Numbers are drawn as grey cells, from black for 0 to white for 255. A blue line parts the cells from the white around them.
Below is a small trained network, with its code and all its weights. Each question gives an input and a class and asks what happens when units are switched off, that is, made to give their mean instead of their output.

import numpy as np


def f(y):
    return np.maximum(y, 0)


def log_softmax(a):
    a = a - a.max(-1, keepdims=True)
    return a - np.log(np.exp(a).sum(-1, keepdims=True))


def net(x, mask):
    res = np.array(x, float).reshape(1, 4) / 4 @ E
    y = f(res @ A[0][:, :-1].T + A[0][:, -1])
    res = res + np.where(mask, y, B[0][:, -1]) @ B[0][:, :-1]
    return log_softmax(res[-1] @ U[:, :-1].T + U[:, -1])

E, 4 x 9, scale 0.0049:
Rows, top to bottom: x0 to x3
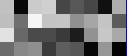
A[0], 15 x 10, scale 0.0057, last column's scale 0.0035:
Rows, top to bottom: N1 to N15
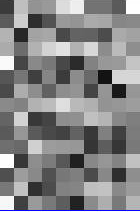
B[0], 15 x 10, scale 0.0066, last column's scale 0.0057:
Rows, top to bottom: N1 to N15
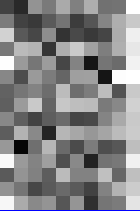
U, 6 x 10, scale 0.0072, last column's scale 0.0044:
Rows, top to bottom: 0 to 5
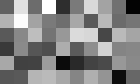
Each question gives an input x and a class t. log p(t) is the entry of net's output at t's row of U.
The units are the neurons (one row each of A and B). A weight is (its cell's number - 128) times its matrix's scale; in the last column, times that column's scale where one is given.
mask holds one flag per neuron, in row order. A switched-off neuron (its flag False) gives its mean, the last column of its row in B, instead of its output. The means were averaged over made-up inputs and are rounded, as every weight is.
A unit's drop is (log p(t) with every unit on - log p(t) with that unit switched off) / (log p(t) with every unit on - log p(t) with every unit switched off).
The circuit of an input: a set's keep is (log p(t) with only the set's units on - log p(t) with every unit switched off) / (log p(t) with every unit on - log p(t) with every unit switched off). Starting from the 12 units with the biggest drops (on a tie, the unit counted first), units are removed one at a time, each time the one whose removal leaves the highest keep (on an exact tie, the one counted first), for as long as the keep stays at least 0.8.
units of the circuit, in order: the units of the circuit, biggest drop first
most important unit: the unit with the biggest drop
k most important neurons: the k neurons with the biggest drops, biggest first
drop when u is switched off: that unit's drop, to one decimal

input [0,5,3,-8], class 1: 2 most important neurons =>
N6; N1
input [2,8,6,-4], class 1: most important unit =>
N4
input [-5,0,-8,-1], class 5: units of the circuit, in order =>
N1; N6
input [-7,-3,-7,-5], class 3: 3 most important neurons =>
N2; N9; N14
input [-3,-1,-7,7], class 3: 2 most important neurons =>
N10; N13
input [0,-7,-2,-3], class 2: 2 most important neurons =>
N3; N5
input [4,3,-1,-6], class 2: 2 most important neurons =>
N4; N8
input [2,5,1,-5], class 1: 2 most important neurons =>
N6; N1
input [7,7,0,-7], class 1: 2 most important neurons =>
N4; N8
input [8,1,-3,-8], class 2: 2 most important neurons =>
N4; N8
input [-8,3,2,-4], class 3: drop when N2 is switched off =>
0.1
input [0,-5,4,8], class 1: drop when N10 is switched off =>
0.3
